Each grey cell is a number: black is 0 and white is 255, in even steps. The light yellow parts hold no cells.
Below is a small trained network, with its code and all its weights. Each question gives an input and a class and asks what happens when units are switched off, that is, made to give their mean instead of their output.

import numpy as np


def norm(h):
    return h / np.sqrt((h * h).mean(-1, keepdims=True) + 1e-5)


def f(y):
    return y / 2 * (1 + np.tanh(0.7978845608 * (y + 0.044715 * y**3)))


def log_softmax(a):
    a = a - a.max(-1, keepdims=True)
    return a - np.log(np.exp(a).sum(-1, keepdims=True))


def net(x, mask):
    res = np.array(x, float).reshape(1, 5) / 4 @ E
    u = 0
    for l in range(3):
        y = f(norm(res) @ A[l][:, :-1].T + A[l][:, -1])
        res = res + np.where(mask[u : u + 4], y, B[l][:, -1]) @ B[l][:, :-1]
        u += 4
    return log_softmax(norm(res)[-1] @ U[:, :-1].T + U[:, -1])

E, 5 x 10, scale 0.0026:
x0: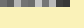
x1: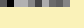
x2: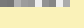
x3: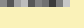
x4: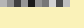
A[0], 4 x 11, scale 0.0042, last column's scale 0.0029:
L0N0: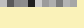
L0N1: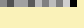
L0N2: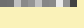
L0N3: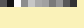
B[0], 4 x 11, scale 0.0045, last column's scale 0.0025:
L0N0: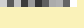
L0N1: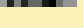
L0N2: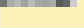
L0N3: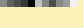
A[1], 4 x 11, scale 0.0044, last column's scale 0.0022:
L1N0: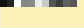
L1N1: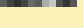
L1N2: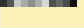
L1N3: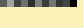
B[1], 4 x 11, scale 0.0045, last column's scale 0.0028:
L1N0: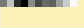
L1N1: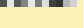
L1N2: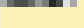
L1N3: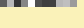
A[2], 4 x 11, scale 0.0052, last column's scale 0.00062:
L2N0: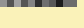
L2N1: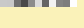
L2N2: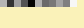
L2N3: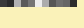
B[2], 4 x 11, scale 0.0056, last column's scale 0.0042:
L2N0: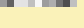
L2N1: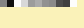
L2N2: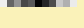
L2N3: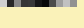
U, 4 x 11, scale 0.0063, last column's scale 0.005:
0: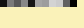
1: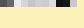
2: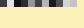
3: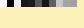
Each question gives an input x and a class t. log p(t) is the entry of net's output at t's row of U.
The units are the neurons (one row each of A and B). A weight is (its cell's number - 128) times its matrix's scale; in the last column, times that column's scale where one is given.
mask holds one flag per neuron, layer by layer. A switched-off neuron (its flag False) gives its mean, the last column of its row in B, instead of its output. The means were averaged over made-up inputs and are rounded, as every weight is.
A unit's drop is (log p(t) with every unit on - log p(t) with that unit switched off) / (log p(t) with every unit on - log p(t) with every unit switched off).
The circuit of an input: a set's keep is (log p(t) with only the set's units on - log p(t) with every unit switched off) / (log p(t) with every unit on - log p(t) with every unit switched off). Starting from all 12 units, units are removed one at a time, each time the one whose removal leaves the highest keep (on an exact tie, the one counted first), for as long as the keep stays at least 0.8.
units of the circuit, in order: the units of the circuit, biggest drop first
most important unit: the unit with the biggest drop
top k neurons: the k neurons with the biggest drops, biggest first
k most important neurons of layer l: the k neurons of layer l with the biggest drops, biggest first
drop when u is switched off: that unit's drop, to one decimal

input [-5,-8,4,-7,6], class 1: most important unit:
L2N1
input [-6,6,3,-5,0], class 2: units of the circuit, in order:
(L2N1 L2N2)
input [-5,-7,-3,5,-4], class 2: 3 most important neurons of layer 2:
(L2N1 L2N2 L2N0)
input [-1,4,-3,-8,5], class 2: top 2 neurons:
(L1N1 L2N1)
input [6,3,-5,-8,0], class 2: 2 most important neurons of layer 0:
(L0N0 L0N2)
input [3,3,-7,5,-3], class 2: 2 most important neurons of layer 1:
(L1N0 L1N3)
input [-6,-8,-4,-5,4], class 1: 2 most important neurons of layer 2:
(L2N1 L2N2)
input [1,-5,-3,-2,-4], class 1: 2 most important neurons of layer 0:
(L0N3 L0N1)
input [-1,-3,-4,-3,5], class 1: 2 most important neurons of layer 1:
(L1N0 L1N2)
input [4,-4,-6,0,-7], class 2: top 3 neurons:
(L0N0 L1N3 L2N1)
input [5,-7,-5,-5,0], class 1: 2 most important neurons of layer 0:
(L0N3 L0N1)
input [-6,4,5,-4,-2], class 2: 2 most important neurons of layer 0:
(L0N2 L0N0)
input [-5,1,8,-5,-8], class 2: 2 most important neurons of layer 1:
(L1N0 L1N2)
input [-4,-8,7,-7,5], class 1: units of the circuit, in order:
(L2N1)
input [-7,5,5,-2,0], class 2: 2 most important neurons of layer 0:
(L0N2 L0N0)
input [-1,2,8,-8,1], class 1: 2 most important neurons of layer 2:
(L2N1 L2N2)
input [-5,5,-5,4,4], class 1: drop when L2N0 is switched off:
0.1
